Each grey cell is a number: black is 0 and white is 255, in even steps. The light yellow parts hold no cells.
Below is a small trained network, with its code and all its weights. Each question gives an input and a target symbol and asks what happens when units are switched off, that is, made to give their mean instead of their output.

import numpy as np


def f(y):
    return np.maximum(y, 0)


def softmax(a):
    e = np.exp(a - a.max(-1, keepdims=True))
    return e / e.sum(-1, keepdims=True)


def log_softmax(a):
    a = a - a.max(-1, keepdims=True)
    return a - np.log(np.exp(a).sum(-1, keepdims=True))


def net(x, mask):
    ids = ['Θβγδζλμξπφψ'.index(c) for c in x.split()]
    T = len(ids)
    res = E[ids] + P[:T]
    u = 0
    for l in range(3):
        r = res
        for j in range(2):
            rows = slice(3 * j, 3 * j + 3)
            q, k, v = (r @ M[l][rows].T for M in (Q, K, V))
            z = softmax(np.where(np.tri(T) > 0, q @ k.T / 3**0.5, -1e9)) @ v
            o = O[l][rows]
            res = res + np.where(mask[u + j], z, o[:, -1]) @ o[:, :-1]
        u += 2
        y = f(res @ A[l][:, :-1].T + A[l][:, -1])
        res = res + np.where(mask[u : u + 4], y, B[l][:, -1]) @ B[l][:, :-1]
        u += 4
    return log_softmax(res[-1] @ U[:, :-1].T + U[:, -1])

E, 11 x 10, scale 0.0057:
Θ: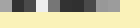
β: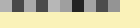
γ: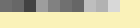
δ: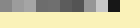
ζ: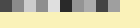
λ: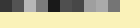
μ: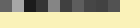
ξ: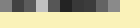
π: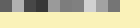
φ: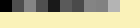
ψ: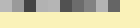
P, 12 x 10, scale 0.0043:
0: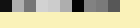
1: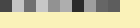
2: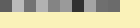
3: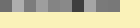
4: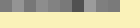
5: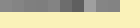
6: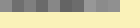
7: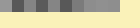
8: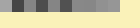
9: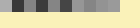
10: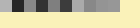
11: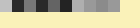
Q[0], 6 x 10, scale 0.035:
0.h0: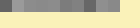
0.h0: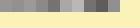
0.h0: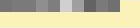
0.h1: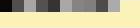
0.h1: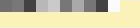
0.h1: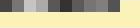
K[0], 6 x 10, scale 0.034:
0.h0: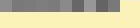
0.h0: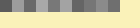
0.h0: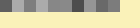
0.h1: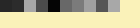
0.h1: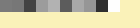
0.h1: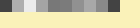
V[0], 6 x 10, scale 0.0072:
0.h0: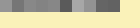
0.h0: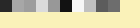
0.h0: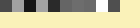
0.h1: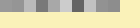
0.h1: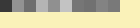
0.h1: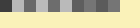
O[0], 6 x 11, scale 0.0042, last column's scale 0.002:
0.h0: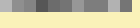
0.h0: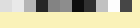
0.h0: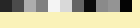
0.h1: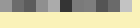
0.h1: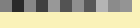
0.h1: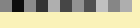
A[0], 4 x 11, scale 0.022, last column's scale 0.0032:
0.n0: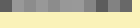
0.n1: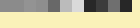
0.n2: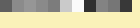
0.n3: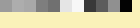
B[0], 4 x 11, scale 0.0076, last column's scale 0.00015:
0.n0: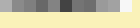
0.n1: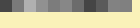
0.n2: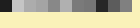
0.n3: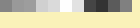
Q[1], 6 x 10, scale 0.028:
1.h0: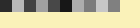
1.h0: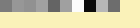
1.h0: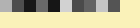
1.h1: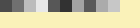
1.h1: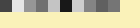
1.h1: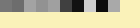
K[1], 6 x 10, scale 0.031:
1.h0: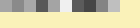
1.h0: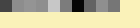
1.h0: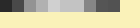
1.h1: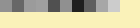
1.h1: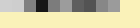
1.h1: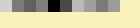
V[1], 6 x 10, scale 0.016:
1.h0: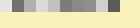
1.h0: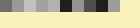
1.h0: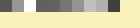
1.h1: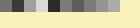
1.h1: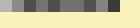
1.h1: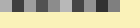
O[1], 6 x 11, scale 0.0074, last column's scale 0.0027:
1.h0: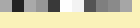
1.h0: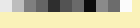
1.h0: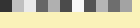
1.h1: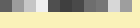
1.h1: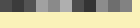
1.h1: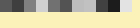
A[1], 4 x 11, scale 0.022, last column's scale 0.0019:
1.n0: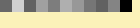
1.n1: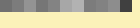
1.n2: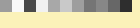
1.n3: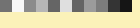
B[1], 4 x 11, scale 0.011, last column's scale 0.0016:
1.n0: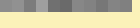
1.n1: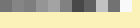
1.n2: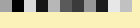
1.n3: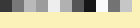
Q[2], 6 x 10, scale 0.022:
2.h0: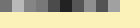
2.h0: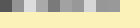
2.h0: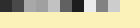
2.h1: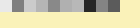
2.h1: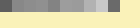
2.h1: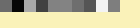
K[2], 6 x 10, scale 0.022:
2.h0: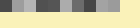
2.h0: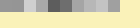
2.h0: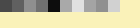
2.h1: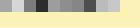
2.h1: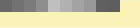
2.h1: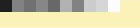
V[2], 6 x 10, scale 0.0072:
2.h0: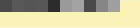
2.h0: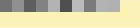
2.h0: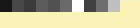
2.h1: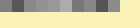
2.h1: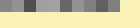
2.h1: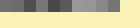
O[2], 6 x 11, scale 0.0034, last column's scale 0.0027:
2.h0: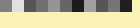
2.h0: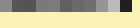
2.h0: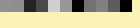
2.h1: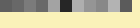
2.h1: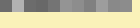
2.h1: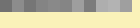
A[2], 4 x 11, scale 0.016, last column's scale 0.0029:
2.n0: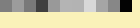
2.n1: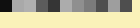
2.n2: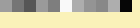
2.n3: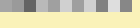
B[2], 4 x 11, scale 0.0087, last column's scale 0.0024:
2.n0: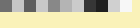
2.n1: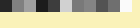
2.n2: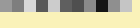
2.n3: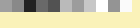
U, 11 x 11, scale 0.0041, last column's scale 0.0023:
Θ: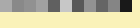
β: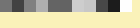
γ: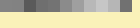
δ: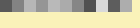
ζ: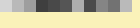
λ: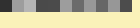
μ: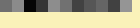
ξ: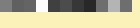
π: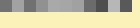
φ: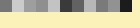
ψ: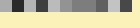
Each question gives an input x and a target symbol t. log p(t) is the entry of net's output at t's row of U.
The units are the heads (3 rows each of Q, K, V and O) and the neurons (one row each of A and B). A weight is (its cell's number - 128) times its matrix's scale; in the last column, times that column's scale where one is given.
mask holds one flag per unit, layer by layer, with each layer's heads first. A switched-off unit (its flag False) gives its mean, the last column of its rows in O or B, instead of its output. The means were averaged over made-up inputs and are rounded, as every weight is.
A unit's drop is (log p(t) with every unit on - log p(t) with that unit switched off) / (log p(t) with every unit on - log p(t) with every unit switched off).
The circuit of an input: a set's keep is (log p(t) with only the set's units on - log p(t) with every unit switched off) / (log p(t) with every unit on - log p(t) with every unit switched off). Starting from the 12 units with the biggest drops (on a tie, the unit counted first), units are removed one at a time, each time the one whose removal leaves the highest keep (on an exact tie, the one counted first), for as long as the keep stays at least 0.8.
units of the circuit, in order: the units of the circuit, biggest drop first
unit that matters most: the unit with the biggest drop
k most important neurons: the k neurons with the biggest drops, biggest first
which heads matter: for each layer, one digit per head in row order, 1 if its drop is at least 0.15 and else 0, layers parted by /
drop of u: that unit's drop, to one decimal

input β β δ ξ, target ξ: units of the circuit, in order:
1.h1
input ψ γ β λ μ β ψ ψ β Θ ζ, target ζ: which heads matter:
11 / 10 / 00
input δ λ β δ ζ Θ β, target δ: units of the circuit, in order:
0.h0, 1.h0, 1.n1
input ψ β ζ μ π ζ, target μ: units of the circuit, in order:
0.h0, 1.h1, 1.h0
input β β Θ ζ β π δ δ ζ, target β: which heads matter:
10 / 01 / 00
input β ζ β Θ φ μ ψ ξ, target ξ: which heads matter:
00 / 01 / 00
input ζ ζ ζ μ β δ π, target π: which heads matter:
00 / 11 / 00
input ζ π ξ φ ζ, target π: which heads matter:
10 / 11 / 00
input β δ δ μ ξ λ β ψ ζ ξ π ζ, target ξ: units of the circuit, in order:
0.h0, 1.h1, 1.h0
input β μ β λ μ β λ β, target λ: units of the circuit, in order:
1.h1, 1.h0, 2.n1, 0.h0
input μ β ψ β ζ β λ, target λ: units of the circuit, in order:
2.n1, 1.h1, 0.h1
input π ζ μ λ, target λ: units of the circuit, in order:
2.n1, 1.h1
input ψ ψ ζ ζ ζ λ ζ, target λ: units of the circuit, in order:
2.n1, 1.h1, 1.h0
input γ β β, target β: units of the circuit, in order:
1.h1, 0.h0
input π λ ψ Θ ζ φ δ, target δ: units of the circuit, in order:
0.h1, 1.n3
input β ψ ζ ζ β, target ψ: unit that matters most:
0.h0
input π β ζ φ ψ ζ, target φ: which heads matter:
10 / 10 / 00
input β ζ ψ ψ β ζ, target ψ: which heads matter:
10 / 11 / 00
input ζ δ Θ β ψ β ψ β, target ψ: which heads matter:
00 / 11 / 00
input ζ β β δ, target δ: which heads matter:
00 / 00 / 00
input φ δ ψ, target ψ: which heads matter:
00 / 00 / 00
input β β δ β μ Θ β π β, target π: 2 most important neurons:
2.n0, 1.n1
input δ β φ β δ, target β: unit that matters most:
0.h1
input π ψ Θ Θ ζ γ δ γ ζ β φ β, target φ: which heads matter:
00 / 10 / 00
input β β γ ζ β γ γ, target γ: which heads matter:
00 / 11 / 00
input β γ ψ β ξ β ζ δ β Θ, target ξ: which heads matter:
00 / 01 / 00
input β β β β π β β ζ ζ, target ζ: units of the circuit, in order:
0.h0, 1.h0
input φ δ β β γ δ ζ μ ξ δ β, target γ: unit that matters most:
0.h0
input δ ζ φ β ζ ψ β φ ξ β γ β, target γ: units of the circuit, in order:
1.h0, 2.n3, 1.h1, 0.h1
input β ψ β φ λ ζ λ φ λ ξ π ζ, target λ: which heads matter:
11 / 11 / 00
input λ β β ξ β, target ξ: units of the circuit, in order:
1.h1, 1.h0
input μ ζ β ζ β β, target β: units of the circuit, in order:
0.h0, 1.h1
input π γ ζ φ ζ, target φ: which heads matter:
00 / 10 / 00
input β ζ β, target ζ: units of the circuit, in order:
1.h0, 1.h1
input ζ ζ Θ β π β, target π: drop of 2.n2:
0.0
